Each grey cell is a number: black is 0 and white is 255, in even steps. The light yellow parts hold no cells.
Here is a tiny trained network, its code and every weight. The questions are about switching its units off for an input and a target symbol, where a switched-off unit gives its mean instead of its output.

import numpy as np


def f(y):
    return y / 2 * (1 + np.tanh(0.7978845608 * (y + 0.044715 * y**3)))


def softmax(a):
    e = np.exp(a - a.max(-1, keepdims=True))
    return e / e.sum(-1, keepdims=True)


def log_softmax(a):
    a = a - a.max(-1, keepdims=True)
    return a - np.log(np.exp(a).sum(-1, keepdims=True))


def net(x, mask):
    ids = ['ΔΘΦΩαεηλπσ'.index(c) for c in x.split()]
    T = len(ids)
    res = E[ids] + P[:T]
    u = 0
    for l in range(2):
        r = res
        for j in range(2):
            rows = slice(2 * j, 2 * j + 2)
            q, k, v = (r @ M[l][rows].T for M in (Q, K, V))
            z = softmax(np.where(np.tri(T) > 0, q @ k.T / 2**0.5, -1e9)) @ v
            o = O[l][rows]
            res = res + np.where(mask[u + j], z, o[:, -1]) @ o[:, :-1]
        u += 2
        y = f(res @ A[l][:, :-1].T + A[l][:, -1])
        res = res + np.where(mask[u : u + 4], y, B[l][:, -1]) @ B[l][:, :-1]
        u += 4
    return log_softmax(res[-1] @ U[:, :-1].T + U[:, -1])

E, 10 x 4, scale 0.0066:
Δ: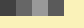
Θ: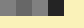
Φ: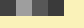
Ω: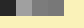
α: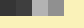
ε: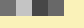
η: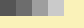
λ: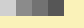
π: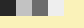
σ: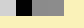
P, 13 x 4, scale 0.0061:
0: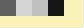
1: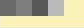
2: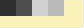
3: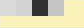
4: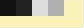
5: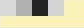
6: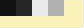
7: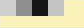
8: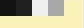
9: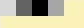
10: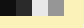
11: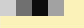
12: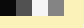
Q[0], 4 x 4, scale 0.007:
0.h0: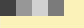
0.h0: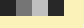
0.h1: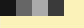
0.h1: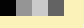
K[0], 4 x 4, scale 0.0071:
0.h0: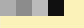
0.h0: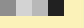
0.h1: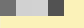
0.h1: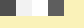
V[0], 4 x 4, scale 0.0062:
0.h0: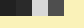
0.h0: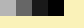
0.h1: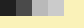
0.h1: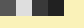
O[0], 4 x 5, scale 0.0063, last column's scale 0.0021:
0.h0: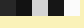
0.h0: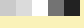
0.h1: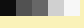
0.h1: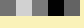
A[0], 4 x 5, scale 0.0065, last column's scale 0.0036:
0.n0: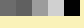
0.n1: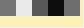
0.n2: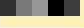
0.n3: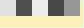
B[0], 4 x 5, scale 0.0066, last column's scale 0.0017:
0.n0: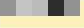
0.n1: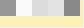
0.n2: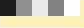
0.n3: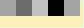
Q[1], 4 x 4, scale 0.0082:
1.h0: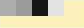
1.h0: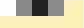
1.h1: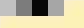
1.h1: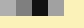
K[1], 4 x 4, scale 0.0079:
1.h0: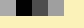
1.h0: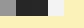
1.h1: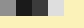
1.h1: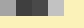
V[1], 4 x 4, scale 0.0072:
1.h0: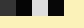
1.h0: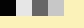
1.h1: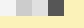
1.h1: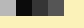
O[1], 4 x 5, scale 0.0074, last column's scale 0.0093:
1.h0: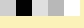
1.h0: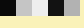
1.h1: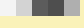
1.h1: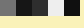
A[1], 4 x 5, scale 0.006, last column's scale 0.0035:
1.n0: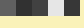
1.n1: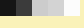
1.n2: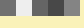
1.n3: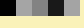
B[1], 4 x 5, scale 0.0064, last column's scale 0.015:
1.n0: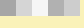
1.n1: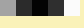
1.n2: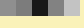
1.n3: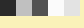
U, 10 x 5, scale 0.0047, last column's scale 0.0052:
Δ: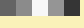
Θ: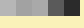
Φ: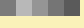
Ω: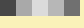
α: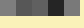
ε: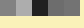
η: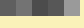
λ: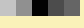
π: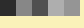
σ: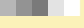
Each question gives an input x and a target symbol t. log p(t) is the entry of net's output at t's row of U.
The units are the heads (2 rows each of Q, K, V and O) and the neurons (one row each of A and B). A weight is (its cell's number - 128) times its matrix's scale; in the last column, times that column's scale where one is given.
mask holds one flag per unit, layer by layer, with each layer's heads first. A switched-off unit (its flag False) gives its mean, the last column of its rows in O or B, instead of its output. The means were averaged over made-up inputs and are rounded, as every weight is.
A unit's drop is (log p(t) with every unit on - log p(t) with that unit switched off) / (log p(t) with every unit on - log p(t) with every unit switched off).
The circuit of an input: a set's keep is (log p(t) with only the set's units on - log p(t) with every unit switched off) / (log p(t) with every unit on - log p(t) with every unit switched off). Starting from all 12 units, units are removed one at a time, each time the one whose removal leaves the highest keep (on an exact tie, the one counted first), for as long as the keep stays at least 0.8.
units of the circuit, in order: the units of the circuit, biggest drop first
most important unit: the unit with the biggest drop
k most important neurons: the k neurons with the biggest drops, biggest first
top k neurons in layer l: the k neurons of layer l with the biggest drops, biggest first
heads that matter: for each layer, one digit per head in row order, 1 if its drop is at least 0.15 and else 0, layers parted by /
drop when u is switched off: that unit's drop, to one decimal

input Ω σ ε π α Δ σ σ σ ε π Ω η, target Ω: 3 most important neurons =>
0.n1, 1.n3, 1.n1
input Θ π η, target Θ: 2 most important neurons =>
0.n1, 0.n3
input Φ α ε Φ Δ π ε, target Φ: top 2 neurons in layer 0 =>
0.n1, 0.n2
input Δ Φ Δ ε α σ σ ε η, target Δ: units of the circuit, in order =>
1.h0, 0.n2, 0.h0, 1.n2
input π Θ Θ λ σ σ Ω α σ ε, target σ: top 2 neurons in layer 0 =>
0.n2, 0.n1
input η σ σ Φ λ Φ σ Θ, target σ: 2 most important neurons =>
0.n2, 1.n0
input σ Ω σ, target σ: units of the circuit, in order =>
1.h0, 0.n3, 0.h0, 0.h1
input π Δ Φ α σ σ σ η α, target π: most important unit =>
1.n3
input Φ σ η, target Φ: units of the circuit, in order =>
0.n1, 1.h1, 0.h1, 1.h0
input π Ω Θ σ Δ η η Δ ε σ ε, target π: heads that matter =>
01 / 11
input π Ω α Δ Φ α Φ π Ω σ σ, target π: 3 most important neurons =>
1.n3, 0.n1, 0.n3
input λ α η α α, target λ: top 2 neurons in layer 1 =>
1.n2, 1.n0
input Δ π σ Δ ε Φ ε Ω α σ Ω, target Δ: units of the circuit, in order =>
1.h0, 0.h0, 0.n2
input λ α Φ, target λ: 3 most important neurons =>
0.n1, 1.n2, 0.n3
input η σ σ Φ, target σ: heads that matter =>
00 / 11
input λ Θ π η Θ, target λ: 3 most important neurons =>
0.n1, 1.n2, 0.n3
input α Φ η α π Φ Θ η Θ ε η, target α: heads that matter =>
10 / 10
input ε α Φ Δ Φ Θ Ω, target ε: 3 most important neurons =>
0.n1, 1.n2, 1.n3
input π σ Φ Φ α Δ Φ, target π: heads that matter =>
01 / 10
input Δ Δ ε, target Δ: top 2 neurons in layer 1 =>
1.n1, 1.n2
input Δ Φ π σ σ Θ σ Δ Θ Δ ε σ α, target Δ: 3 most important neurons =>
0.n1, 0.n2, 1.n2
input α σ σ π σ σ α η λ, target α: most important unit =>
1.n1
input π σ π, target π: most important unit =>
1.h0
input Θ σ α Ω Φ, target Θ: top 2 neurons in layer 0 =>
0.n3, 0.n1
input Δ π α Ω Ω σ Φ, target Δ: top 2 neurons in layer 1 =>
1.n2, 1.n1
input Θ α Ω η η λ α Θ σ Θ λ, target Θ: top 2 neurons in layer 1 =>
1.n1, 1.n3
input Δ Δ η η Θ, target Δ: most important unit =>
1.h1
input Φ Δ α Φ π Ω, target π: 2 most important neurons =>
0.n2, 0.n3
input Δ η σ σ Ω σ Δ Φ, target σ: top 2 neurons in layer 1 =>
1.n0, 1.n1
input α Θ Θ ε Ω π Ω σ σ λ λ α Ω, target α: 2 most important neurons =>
1.n1, 0.n2
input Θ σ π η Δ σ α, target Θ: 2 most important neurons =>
0.n3, 0.n1
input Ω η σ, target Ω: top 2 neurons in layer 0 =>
0.n1, 0.n2
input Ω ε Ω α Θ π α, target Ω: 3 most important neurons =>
0.n1, 1.n3, 0.n2
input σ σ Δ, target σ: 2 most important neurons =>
0.n3, 1.n0
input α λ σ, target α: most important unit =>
1.n1
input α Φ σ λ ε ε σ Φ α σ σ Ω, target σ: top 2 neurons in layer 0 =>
0.n2, 0.n3
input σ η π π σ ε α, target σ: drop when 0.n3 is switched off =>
0.4
